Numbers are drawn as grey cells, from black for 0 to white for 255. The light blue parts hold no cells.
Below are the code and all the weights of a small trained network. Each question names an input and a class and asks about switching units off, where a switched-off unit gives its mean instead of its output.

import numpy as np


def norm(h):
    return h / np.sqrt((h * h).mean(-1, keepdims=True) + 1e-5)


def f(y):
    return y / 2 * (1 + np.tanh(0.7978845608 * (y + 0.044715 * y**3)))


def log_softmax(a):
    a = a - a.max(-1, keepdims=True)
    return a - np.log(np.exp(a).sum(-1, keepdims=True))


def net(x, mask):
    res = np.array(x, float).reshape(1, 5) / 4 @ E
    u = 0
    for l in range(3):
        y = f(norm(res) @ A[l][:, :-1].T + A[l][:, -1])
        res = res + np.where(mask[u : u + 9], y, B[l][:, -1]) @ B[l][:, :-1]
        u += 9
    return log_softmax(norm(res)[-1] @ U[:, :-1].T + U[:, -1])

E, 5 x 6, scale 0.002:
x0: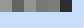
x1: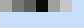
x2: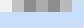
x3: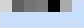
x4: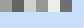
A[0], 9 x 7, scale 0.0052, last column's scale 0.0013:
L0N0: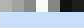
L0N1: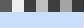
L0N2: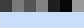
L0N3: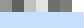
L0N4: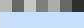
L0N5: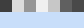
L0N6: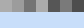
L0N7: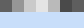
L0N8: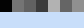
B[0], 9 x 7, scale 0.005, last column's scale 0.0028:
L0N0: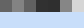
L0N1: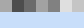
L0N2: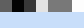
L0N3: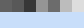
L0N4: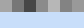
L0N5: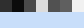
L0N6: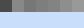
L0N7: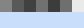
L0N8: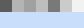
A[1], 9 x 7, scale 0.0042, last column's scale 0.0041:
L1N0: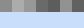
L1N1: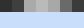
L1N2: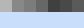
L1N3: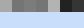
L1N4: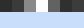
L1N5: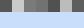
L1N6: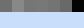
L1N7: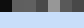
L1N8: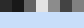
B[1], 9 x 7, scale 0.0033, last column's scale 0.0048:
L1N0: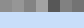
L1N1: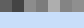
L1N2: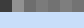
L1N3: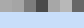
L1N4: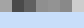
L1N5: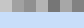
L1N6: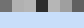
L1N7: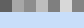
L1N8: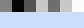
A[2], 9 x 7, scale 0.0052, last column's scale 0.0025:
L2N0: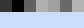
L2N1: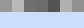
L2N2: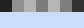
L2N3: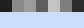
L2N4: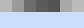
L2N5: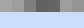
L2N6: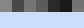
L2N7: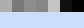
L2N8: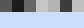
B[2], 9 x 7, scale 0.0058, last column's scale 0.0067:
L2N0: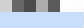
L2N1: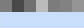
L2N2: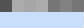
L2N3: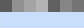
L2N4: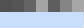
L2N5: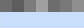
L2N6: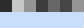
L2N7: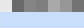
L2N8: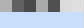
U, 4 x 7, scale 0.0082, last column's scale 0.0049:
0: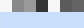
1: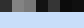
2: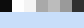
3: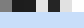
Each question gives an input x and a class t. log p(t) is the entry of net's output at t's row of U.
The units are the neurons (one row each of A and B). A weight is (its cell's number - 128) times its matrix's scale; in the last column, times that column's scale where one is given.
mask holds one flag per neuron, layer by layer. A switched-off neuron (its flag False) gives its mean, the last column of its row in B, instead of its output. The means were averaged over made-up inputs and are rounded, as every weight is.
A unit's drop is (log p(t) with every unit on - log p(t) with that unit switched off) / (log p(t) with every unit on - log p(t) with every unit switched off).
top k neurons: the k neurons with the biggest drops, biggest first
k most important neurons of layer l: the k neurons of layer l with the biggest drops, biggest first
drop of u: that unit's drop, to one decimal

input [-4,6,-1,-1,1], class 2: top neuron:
[L0N7]
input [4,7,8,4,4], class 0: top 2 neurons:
[L2N0 L2N8]
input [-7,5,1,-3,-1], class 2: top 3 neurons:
[L0N7 L2N0 L2N8]
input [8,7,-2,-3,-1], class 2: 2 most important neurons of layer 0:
[L0N5 L0N8]
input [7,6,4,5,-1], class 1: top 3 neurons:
[L2N0 L0N8 L2N8]
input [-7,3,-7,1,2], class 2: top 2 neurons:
[L0N5 L2N0]
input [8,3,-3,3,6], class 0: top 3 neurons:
[L0N5 L0N2 L1N8]
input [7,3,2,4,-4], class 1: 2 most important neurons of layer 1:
[L1N8 L1N4]
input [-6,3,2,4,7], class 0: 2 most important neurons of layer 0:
[L0N5 L0N0]
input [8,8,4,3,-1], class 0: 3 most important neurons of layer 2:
[L2N0 L2N8 L2N7]
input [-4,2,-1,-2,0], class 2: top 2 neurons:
[L0N2 L2N0]
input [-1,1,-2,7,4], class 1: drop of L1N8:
0.9
